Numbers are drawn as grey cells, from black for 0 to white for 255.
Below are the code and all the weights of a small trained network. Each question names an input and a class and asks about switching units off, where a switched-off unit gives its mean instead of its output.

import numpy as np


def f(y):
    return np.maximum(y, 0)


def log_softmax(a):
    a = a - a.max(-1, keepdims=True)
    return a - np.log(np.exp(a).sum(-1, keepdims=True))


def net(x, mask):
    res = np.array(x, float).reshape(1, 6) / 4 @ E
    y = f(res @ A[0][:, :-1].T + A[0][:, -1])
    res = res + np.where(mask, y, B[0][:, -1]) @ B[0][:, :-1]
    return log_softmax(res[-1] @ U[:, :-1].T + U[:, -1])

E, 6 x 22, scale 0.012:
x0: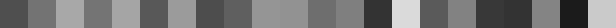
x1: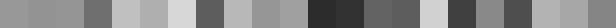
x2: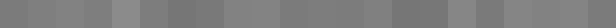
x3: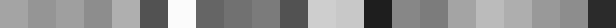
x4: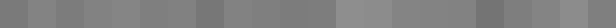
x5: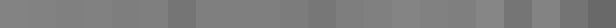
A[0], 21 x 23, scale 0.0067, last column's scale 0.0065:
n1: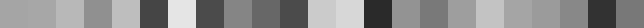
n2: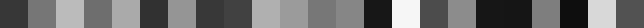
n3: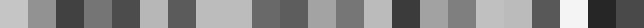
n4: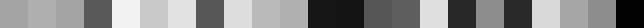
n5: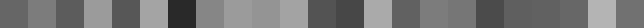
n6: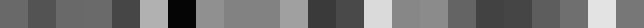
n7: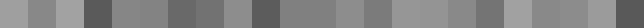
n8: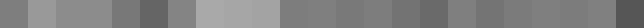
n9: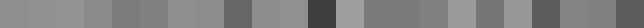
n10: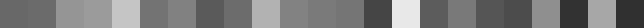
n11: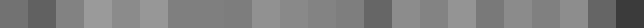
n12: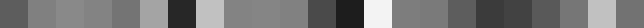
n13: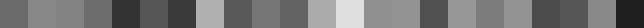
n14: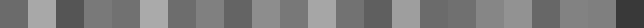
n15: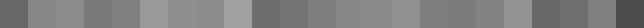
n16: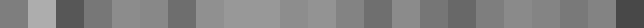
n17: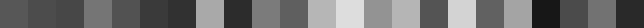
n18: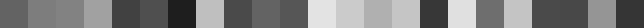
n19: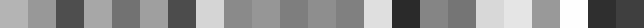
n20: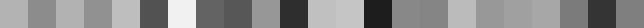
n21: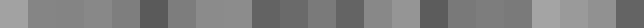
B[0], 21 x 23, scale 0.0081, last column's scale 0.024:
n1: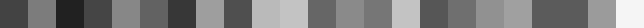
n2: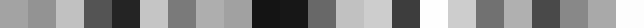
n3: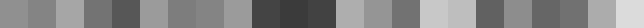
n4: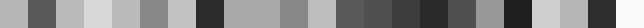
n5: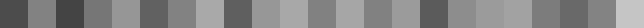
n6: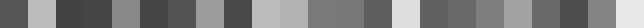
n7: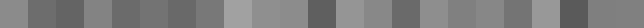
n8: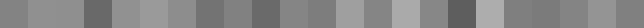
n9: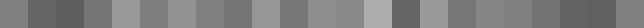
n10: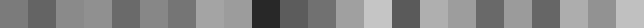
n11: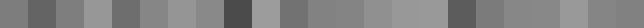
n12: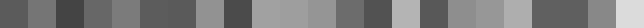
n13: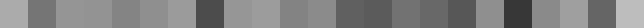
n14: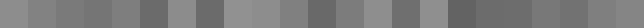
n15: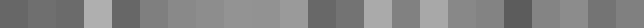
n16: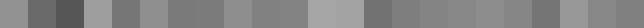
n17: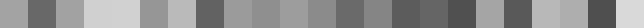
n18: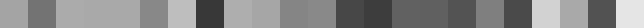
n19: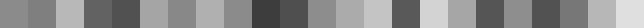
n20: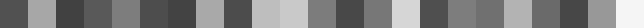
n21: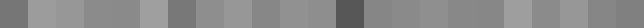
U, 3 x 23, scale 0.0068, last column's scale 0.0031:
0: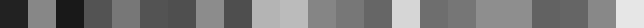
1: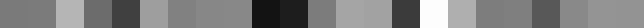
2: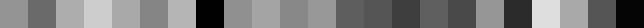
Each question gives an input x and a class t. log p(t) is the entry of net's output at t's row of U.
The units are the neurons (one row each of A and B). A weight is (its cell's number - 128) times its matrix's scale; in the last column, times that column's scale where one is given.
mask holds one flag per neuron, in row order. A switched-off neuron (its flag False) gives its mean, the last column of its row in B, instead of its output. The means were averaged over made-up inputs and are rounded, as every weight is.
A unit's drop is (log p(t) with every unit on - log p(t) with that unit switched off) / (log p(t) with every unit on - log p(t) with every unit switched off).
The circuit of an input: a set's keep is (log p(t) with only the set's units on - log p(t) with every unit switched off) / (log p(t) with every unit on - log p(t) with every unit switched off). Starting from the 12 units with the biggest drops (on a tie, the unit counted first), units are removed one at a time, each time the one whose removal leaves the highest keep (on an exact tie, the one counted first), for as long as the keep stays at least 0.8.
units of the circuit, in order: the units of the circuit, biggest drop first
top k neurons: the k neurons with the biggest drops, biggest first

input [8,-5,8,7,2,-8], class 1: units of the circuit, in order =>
[n2]
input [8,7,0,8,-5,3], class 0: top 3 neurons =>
[n20, n1, n19]
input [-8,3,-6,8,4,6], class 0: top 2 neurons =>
[n1, n20]
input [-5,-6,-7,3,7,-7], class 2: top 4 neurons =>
[n2, n18, n17, n13]
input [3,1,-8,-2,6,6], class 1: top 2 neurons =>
[n20, n1]
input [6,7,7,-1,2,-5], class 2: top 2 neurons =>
[n4, n19]
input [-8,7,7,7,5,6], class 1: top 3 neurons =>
[n19, n3, n6]
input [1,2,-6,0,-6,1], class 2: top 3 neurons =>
[n2, n19, n3]
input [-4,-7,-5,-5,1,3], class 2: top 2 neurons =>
[n18, n17]
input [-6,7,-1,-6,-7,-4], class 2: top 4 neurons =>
[n4, n2, n1, n20]
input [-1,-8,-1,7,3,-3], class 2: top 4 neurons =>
[n18, n17, n13, n6]
